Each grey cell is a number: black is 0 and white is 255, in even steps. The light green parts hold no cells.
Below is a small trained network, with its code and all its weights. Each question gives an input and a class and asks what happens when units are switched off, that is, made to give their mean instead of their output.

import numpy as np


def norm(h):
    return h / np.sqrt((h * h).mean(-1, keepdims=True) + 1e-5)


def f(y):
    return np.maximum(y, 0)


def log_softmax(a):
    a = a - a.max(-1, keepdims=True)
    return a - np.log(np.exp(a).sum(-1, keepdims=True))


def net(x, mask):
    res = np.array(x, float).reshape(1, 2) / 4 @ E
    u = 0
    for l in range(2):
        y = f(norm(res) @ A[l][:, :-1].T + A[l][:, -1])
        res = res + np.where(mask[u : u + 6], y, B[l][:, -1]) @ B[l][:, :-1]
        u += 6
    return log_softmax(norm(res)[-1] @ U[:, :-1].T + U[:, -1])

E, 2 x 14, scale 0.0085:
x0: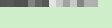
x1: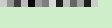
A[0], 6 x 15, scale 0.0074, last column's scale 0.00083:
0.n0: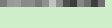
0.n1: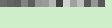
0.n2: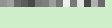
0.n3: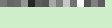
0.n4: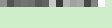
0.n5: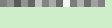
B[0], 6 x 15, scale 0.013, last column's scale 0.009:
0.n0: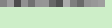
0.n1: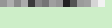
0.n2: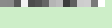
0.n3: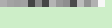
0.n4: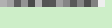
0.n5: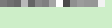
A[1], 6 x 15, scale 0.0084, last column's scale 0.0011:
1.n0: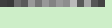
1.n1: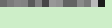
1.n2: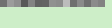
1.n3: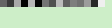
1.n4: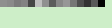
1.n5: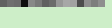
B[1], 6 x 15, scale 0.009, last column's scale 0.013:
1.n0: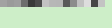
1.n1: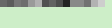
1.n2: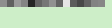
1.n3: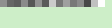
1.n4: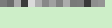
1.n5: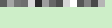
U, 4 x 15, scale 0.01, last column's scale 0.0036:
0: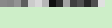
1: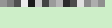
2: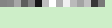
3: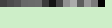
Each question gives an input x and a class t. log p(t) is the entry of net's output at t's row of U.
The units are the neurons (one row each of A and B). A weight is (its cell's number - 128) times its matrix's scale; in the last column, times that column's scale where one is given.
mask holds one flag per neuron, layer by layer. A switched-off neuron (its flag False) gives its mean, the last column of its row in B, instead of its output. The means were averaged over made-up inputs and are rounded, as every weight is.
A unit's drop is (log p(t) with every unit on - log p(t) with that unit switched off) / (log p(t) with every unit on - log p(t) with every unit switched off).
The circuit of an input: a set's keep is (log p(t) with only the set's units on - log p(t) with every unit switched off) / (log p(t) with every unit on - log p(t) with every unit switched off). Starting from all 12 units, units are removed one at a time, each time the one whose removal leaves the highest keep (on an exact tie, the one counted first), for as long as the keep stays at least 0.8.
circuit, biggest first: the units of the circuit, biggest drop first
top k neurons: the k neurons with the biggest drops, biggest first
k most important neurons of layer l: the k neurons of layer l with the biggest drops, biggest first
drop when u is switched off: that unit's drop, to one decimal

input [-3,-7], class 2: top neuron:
(0.n1)
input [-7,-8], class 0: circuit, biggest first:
(0.n5, 0.n2, 0.n1)
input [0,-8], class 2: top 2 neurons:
(0.n2, 0.n1)
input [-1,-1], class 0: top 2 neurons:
(0.n2, 0.n5)
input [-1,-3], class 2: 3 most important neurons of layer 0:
(0.n1, 0.n3, 0.n4)
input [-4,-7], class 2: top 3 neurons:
(0.n1, 0.n4, 0.n3)
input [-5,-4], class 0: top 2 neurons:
(0.n5, 0.n2)
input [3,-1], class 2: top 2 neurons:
(0.n1, 0.n3)
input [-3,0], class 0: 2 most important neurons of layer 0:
(0.n2, 0.n1)
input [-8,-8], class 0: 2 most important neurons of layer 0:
(0.n5, 0.n2)
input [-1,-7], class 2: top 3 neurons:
(0.n1, 0.n2, 0.n3)
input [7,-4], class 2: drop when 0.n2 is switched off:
0.1
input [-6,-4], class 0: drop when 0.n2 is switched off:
0.3
